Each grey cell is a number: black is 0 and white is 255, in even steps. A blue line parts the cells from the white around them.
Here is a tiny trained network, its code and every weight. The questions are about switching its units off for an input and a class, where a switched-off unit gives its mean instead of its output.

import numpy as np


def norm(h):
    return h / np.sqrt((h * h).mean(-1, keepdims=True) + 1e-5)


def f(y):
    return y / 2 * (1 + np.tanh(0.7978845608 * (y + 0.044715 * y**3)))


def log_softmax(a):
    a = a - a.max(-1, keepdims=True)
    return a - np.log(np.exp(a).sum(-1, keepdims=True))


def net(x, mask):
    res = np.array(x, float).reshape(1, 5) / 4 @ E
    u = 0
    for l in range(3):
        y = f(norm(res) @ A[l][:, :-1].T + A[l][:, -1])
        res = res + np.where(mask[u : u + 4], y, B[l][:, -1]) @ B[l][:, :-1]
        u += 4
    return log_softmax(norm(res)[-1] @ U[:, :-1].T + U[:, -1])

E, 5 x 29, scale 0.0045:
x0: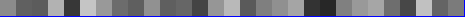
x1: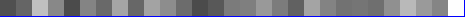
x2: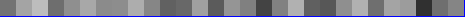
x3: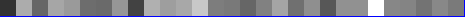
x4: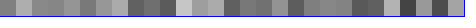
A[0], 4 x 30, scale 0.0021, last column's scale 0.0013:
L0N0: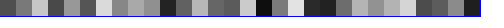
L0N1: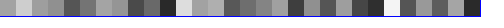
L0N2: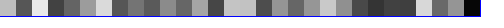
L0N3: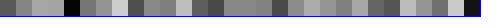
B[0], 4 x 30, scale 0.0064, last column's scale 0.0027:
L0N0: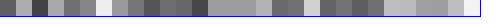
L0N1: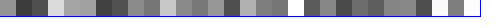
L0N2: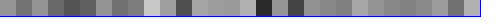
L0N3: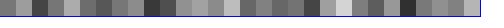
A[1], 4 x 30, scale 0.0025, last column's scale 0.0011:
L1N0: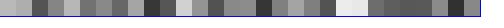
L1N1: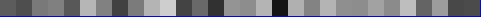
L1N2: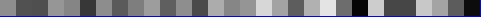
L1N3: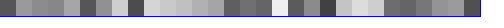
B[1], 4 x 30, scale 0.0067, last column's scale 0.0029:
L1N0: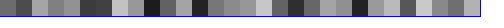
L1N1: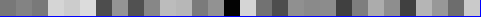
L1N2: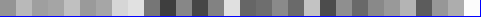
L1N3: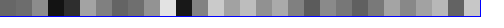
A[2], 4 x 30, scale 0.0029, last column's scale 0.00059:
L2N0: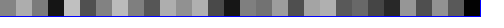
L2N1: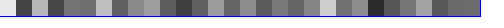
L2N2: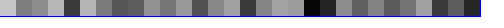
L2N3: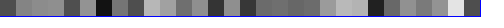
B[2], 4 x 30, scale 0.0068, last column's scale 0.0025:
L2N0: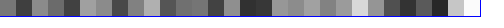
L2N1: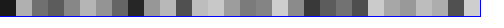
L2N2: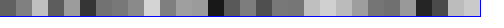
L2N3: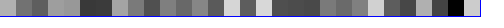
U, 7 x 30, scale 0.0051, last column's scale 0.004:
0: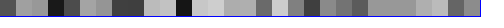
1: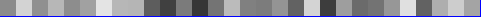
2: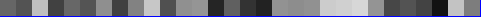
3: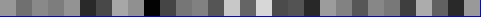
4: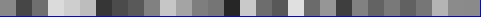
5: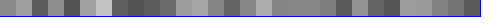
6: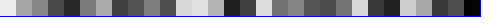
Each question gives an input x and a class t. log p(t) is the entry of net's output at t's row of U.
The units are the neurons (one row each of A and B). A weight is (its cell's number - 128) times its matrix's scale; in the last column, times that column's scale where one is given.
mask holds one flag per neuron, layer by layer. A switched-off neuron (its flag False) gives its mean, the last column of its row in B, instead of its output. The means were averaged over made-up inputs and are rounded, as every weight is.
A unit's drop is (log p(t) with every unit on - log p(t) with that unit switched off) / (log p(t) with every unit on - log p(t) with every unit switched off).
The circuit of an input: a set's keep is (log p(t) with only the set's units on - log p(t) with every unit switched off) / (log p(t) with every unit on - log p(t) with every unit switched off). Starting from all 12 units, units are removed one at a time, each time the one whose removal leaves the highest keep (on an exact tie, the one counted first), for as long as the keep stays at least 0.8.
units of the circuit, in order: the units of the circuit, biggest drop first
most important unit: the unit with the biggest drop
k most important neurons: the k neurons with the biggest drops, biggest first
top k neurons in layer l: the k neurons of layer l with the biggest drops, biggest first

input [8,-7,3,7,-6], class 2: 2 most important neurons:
[L2N2 L0N1]
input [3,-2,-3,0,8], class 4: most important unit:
L0N1
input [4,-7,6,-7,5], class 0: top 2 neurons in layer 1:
[L1N2 L1N1]
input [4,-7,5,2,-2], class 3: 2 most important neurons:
[L1N0 L1N2]
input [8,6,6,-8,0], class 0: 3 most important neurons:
[L2N1 L0N2 L1N2]
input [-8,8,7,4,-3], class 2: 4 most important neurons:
[L1N2 L2N0 L0N1 L1N0]
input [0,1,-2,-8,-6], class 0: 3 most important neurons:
[L2N1 L0N1 L0N2]
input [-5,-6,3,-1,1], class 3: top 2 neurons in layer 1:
[L1N0 L1N2]
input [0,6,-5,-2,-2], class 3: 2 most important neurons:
[L0N3 L2N3]
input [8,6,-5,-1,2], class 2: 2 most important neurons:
[L2N2 L0N0]
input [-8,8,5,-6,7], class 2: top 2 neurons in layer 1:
[L1N2 L1N3]
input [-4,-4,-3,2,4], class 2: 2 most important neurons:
[L2N0 L0N0]
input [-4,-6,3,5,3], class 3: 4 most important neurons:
[L1N0 L0N2 L2N1 L1N1]
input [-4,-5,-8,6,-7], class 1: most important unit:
L1N2
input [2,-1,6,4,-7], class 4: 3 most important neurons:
[L1N1 L1N2 L0N3]
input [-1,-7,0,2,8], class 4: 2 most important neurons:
[L0N1 L2N3]
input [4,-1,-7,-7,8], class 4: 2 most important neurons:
[L0N1 L1N3]
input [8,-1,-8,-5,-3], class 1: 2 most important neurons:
[L1N2 L2N0]
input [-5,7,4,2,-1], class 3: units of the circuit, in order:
[L2N3 L0N3]
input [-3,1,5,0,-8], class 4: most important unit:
L1N1
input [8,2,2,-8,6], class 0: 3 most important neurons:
[L2N1 L0N2 L2N0]
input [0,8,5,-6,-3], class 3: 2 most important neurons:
[L2N3 L0N3]
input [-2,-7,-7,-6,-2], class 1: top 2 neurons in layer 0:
[L0N3 L0N1]
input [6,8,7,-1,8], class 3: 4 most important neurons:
[L2N3 L0N3 L1N2 L1N1]
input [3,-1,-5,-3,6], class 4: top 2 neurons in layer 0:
[L0N1 L0N0]
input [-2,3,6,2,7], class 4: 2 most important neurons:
[L0N1 L1N2]
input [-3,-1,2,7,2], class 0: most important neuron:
[L1N3]
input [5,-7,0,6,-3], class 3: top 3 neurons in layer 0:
[L0N2 L0N0 L0N1]
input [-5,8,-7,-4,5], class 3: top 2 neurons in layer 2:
[L2N3 L2N2]
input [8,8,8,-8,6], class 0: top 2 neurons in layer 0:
[L0N2 L0N0]
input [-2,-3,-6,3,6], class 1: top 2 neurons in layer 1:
[L1N2 L1N1]
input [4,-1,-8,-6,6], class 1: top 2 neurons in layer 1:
[L1N2 L1N3]
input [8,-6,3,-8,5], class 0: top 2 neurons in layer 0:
[L0N2 L0N3]
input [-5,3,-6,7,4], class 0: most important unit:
L1N3
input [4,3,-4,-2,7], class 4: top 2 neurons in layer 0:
[L0N1 L0N0]
